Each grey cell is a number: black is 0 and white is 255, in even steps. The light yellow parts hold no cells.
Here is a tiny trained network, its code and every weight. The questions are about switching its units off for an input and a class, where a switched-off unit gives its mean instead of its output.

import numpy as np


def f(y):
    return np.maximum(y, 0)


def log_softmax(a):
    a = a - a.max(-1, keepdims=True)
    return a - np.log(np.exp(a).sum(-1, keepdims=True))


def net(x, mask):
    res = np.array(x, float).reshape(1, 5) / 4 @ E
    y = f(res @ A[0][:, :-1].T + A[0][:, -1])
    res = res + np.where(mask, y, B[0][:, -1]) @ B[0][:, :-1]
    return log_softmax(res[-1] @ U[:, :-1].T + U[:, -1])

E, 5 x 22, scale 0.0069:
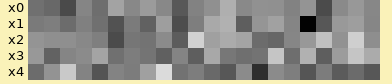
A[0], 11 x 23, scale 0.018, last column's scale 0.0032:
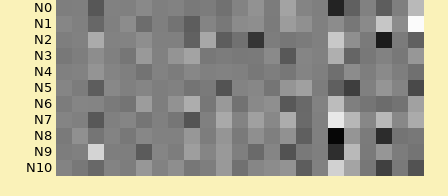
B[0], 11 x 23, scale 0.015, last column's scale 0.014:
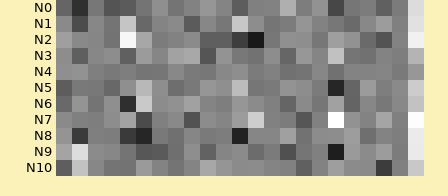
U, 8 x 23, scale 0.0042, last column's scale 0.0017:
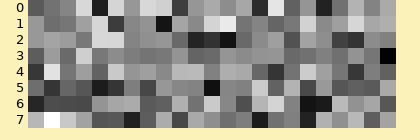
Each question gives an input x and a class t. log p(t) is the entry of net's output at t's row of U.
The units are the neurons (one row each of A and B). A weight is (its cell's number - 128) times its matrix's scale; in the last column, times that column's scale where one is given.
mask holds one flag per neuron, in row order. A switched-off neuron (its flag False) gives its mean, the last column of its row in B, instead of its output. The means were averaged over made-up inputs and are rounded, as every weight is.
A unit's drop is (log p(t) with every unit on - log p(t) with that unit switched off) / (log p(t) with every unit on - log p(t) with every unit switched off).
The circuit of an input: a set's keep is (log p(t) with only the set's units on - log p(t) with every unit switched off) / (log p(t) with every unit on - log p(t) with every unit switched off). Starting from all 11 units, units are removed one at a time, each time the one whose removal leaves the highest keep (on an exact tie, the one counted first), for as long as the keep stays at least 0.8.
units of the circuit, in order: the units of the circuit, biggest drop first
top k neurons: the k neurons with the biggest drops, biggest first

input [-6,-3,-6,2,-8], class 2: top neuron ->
[N2]
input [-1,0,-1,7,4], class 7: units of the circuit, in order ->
[N7 N0]
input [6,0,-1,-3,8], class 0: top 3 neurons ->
[N6 N3 N2]
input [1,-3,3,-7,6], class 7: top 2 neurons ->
[N9 N0]
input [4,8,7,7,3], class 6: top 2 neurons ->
[N7 N1]
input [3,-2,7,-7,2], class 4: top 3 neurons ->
[N6 N10 N1]
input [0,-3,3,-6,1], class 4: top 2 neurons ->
[N10 N6]
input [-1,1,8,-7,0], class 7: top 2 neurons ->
[N9 N0]
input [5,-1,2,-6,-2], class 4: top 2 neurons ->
[N1 N10]
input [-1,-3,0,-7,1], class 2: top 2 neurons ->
[N2 N0]
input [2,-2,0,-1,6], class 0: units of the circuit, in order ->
[N6 N3]
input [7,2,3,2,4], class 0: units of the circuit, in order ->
[N7 N2 N0 N9]
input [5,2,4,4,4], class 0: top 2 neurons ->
[N7 N2]
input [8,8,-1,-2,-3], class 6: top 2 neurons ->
[N5 N1]
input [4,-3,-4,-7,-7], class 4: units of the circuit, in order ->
[N10]
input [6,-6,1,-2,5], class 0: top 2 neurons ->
[N6 N3]
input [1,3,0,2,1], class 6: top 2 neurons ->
[N7 N8]
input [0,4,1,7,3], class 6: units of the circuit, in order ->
[N7 N5]
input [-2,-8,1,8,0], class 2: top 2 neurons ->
[N2 N3]
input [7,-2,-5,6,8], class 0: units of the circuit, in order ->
[N3]
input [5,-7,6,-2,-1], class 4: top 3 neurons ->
[N10 N6 N1]
